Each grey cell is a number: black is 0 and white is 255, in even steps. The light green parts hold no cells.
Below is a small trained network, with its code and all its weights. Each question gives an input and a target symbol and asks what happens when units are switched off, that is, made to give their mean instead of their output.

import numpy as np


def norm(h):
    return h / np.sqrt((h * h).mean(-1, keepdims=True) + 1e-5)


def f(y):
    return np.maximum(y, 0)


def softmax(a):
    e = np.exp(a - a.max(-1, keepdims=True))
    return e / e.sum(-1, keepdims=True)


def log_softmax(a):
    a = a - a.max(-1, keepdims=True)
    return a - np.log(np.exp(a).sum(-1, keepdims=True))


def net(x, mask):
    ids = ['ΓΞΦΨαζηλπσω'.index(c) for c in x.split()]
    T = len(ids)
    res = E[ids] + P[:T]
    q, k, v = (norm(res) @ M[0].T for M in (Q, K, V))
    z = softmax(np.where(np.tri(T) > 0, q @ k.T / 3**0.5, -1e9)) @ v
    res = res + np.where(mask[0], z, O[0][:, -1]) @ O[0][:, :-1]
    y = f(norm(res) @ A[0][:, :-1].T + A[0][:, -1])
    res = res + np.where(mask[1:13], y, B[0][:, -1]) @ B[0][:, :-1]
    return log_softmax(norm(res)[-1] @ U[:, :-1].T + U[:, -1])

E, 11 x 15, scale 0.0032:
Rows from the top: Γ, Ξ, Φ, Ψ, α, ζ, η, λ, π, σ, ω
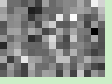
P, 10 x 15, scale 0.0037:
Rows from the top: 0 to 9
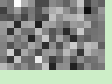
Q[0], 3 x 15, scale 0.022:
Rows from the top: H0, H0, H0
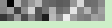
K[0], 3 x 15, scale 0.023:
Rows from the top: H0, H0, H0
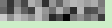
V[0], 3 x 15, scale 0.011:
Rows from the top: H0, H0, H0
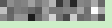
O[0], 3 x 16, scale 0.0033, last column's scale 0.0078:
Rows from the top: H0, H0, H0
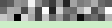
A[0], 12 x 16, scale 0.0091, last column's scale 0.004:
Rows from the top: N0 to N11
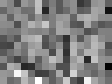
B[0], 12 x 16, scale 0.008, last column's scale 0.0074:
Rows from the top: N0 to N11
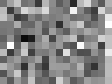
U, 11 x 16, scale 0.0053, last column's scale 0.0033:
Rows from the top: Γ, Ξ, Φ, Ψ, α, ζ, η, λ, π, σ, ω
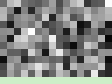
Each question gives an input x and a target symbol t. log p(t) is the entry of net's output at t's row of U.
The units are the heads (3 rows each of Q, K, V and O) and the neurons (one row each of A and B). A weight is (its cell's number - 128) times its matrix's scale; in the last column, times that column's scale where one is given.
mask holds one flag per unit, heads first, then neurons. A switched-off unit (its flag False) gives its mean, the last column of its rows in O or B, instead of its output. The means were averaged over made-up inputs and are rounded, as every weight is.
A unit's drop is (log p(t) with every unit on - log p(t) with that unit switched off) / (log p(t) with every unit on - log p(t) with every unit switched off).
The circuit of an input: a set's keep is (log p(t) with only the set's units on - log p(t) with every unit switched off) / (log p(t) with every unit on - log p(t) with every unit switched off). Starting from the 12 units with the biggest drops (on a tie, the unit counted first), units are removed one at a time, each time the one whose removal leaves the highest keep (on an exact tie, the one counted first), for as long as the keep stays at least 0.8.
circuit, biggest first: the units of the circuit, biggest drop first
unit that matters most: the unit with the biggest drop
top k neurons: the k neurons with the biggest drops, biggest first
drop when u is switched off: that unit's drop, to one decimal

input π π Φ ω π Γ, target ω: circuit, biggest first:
[H0; N6; N7]
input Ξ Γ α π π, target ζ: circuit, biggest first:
[H0; N1]
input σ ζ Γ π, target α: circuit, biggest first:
[H0]
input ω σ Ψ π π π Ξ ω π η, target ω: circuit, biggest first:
[H0; N6; N7]
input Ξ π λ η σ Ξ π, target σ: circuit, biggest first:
[H0; N1; N6]
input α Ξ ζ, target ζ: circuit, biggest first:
[H0; N1]
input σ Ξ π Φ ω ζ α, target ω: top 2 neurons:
[N6; N7]
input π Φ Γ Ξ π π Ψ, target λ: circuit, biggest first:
[H0; N9; N3]
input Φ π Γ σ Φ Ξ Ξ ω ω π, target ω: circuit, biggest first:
[H0; N6]
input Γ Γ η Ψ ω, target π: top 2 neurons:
[N5; N0]
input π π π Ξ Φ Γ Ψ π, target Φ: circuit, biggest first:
[H0; N7]
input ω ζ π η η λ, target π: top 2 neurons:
[N5; N0]
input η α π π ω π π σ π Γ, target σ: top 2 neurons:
[N1; N6]
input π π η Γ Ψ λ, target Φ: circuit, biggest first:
[H0]
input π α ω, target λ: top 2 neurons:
[N3; N9]
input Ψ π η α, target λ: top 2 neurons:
[N3; N9]
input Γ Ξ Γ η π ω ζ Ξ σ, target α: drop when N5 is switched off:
0.1
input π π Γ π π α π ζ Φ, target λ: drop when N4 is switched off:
0.0
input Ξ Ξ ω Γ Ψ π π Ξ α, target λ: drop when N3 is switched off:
0.2
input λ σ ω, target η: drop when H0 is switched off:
0.8
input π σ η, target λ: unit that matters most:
N9
